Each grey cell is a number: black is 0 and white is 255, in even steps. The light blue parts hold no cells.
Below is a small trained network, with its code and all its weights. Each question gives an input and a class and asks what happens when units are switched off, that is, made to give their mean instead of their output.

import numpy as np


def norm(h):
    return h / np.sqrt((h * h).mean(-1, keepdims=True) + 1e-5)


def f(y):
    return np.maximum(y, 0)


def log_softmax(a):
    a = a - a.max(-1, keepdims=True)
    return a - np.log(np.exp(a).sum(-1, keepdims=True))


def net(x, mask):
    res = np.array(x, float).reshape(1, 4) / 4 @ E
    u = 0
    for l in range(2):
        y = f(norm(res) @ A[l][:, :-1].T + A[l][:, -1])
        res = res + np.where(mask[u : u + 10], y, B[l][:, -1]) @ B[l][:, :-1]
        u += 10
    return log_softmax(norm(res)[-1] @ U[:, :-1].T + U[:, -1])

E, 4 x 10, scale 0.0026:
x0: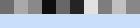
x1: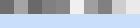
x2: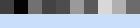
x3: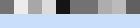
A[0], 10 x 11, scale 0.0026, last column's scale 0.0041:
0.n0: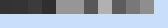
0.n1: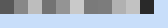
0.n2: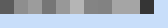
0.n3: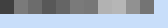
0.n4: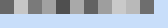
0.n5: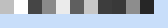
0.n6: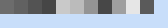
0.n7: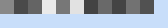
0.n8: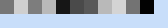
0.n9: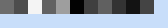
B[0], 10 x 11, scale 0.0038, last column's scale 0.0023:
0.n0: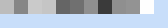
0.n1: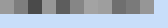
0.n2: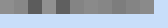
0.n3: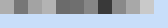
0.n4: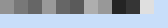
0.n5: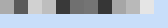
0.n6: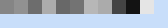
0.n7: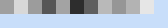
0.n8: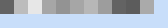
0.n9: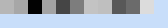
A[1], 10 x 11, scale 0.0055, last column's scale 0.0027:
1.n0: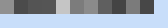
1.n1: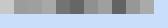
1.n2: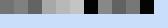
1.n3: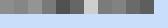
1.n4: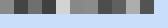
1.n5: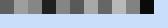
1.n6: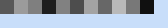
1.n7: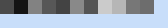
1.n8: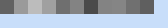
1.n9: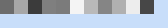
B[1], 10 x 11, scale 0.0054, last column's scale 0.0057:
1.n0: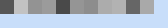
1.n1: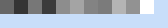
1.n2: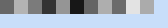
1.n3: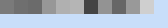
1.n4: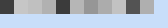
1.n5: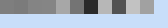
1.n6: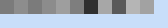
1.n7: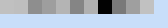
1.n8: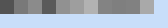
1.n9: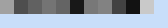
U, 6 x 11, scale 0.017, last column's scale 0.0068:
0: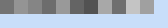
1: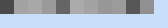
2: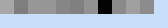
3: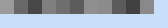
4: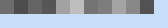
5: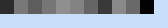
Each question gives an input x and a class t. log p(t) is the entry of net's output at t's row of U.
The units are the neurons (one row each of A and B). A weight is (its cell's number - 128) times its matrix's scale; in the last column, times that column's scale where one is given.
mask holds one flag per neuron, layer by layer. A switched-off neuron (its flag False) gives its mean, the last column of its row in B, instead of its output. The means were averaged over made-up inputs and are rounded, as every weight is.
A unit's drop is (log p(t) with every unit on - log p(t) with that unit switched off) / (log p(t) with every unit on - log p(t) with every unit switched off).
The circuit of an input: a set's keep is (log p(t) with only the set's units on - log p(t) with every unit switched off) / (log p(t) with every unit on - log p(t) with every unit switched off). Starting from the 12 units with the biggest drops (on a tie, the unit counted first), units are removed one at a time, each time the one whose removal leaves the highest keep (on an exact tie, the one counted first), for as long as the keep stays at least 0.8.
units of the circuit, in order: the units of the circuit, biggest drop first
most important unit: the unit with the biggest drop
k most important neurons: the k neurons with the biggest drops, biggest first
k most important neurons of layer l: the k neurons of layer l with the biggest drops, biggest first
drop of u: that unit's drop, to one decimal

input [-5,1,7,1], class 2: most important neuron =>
(1.n7)
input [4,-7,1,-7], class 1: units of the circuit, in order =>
(1.n0 1.n4)
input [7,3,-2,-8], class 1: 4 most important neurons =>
(1.n4 1.n0 0.n7 1.n2)
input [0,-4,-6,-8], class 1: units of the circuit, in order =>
(1.n4 1.n0)
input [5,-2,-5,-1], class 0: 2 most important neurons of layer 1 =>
(1.n7 1.n5)
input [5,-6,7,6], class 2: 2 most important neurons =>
(1.n7 1.n4)
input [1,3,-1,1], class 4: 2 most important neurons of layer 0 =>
(0.n4 0.n9)
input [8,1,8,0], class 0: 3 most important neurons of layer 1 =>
(1.n5 1.n6 1.n3)
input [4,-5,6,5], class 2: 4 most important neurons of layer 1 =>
(1.n7 1.n4 1.n9 1.n0)
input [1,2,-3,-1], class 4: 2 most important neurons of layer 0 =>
(0.n6 0.n0)
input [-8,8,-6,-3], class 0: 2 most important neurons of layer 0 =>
(0.n7 0.n9)
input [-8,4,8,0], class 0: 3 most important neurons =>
(1.n2 0.n7 0.n5)
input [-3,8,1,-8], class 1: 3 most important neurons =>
(1.n4 1.n0 0.n9)
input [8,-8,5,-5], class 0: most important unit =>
1.n6
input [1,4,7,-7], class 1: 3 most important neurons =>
(1.n4 1.n0 0.n5)
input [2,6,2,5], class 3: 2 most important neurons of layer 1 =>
(1.n9 1.n4)
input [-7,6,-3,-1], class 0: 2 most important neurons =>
(1.n2 0.n7)
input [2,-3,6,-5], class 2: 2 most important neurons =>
(1.n7 0.n0)
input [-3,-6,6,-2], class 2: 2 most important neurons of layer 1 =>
(1.n7 1.n9)
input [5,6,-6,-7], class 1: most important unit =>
1.n4
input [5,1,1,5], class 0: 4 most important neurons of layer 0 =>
(0.n6 0.n0 0.n5 0.n9)
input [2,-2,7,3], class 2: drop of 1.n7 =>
0.3
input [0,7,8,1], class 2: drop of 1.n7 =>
0.8
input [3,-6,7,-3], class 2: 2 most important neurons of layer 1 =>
(1.n7 1.n9)
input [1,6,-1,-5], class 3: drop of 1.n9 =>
0.9
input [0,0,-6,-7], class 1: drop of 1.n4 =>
0.5
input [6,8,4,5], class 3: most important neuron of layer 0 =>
(0.n7)
